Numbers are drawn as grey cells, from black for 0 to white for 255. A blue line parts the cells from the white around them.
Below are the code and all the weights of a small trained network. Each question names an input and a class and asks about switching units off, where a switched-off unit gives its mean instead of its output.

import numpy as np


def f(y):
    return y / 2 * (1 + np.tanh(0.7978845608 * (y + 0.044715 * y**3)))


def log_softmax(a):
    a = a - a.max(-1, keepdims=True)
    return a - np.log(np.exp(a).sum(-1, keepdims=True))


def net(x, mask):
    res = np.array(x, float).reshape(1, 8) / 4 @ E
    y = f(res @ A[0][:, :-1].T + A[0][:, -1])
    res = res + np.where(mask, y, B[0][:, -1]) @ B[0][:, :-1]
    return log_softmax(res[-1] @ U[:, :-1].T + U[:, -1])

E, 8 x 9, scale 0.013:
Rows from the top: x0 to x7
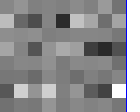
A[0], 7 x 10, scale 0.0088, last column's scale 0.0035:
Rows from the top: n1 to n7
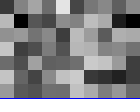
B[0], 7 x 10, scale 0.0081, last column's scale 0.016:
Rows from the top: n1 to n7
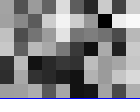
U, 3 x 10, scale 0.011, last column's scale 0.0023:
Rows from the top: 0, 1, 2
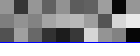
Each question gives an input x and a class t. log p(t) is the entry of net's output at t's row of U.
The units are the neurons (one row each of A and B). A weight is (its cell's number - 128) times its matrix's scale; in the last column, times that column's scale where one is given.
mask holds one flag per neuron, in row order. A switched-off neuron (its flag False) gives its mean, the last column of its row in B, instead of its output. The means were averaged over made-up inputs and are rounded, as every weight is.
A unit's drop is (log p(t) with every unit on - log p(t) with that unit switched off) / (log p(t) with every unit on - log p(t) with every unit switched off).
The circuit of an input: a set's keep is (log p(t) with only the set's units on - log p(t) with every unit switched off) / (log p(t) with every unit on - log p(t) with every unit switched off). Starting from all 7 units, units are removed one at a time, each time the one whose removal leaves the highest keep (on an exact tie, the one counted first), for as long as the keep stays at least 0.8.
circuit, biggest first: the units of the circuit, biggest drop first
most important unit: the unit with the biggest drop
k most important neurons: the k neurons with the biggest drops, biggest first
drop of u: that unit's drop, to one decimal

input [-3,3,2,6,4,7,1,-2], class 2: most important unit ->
n6
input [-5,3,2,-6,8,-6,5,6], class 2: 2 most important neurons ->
[n2, n5]
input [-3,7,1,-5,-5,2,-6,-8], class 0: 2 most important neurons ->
[n4, n7]
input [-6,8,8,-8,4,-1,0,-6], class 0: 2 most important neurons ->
[n4, n3]
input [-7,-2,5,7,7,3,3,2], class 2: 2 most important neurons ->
[n6, n2]
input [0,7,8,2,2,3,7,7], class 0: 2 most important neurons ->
[n2, n3]
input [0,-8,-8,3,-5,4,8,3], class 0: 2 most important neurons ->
[n2, n1]
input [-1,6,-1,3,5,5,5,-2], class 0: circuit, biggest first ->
[n2, n3]
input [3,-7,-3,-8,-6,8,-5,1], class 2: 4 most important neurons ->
[n5, n4, n3, n7]
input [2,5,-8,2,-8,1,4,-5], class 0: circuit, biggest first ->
[n2, n3]
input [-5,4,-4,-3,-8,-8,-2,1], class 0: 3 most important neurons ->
[n6, n4, n7]
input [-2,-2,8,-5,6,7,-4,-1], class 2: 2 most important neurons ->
[n5, n3]
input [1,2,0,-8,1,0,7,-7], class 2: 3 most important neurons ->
[n2, n5, n1]
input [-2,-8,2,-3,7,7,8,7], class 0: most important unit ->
n2
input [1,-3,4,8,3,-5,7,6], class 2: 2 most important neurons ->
[n6, n2]
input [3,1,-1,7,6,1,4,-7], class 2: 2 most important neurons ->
[n6, n2]
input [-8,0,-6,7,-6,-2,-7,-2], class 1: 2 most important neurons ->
[n2, n5]
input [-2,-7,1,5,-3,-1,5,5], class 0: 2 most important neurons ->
[n2, n1]
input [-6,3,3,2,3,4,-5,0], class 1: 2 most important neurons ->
[n2, n1]
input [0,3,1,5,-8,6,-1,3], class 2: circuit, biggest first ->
[n6]
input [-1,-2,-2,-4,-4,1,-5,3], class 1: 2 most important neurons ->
[n2, n6]
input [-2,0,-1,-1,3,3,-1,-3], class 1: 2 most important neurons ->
[n6, n4]
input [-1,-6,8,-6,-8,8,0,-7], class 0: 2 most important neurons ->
[n1, n6]
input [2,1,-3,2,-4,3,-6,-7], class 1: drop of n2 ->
0.9
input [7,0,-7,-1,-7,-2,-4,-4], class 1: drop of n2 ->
0.2
